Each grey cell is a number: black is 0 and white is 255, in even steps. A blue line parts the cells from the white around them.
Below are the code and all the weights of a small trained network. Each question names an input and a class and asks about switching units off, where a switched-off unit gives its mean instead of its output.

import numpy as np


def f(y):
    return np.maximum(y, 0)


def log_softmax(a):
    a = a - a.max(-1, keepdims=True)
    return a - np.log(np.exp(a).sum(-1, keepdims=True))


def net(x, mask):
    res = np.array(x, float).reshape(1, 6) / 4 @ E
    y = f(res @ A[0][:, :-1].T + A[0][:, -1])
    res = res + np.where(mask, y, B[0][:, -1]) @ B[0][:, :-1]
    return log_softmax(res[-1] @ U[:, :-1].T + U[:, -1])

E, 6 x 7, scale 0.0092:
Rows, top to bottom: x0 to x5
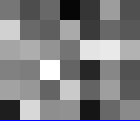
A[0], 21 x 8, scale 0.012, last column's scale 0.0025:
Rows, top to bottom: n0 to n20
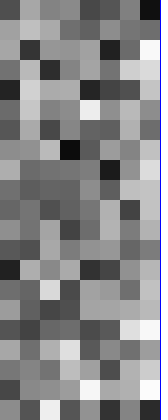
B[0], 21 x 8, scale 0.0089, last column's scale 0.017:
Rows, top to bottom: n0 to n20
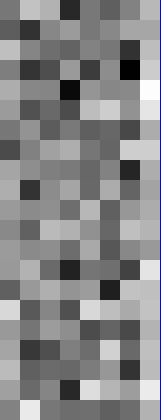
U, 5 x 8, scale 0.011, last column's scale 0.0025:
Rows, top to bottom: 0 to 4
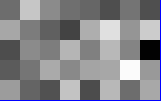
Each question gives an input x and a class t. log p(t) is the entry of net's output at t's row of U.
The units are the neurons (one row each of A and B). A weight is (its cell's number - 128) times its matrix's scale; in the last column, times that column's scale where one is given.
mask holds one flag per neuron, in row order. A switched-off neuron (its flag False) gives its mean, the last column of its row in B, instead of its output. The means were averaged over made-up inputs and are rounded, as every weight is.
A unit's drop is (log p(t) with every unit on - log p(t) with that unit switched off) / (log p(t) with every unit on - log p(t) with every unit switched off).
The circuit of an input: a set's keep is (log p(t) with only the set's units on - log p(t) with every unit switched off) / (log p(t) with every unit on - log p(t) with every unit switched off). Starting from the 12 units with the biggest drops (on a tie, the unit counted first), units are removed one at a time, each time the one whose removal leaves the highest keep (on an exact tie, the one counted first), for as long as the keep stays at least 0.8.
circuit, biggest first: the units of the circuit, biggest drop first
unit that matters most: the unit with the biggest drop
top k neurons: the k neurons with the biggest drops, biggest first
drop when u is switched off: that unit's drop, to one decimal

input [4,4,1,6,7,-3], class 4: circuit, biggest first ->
[n19; n4]
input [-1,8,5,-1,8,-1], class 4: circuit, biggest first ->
[n19; n4]
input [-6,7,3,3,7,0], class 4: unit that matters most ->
n19
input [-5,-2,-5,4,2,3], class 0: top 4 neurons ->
[n5; n19; n15; n0]
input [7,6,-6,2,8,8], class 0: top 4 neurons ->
[n5; n19; n0; n15]
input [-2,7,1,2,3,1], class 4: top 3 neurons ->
[n19; n5; n15]
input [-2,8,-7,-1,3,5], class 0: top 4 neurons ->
[n5; n19; n15; n0]
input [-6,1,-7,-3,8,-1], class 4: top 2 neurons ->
[n19; n5]
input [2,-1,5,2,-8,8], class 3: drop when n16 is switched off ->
-0.1
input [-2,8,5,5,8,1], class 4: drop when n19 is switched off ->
0.2
